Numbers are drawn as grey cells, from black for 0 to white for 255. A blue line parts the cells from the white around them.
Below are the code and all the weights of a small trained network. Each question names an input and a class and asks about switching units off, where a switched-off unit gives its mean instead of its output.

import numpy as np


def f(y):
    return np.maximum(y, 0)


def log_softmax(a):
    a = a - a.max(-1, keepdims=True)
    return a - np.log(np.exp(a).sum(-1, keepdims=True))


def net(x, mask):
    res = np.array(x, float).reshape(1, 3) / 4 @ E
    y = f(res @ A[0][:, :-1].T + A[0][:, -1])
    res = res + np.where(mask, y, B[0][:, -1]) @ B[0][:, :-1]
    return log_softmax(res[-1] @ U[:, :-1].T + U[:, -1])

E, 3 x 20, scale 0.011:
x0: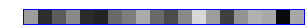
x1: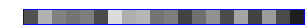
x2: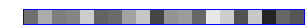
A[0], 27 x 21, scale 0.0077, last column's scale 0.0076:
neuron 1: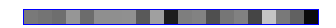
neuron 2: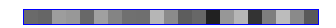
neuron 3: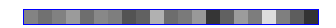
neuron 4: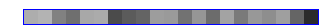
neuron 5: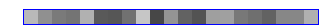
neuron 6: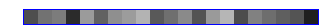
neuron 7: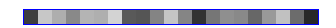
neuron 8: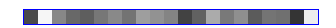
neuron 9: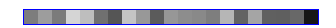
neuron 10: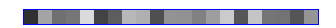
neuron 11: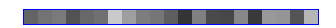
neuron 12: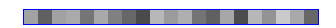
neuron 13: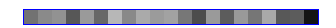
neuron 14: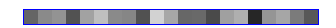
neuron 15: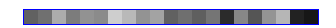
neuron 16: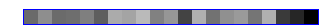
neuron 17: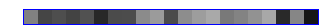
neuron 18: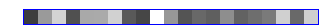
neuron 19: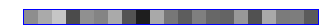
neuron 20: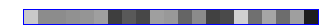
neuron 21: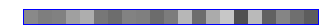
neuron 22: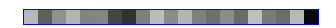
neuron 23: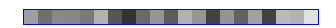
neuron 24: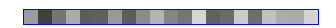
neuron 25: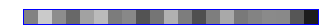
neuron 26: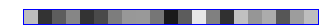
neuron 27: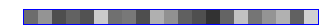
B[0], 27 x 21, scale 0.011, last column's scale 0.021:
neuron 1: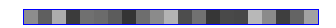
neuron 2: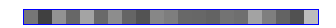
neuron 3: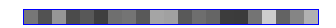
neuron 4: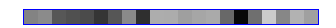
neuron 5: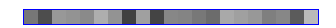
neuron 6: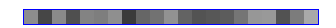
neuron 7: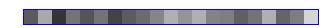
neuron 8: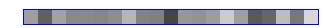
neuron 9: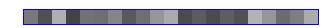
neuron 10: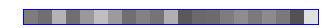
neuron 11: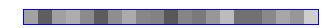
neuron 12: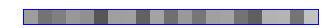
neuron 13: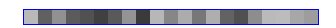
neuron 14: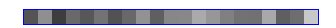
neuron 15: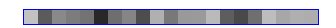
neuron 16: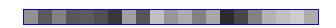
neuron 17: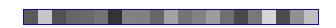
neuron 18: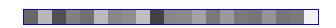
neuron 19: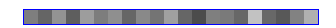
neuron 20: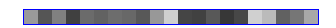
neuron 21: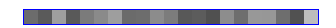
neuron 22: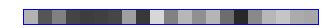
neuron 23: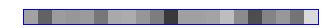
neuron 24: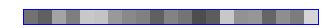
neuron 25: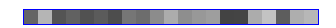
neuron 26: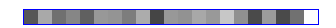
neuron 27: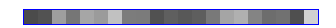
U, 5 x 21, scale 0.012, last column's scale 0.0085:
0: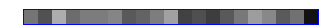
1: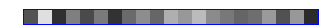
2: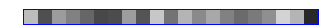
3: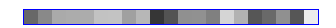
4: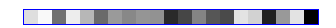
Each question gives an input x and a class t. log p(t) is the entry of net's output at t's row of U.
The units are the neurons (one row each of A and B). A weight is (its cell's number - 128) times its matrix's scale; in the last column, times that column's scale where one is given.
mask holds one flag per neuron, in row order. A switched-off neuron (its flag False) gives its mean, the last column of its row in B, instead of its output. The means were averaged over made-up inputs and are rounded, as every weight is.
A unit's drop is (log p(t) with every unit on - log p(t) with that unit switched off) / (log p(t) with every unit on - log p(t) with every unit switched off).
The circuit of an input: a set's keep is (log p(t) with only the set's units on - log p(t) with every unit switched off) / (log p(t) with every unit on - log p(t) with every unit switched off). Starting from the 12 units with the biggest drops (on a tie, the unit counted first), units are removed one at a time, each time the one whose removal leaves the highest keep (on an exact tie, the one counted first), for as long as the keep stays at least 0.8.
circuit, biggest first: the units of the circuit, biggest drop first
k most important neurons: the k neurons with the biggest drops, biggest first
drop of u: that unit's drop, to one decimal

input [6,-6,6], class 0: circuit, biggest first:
neuron 21
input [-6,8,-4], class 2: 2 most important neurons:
neuron 15; neuron 11
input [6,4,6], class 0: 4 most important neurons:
neuron 10; neuron 18; neuron 7; neuron 6
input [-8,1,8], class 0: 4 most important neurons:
neuron 10; neuron 9; neuron 21; neuron 6
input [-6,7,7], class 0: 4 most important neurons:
neuron 10; neuron 6; neuron 9; neuron 5
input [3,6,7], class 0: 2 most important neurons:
neuron 10; neuron 6
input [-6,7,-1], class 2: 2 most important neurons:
neuron 15; neuron 8
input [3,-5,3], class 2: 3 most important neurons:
neuron 22; neuron 18; neuron 27
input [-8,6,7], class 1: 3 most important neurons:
neuron 7; neuron 25; neuron 18
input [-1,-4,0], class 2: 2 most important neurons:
neuron 26; neuron 10
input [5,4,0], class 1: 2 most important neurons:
neuron 26; neuron 17
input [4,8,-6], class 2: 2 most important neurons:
neuron 16; neuron 11
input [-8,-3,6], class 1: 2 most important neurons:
neuron 7; neuron 25
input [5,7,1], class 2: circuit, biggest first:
neuron 16
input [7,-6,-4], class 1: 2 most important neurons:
neuron 26; neuron 17
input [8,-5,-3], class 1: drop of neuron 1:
0.0
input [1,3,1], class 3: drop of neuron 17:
0.1
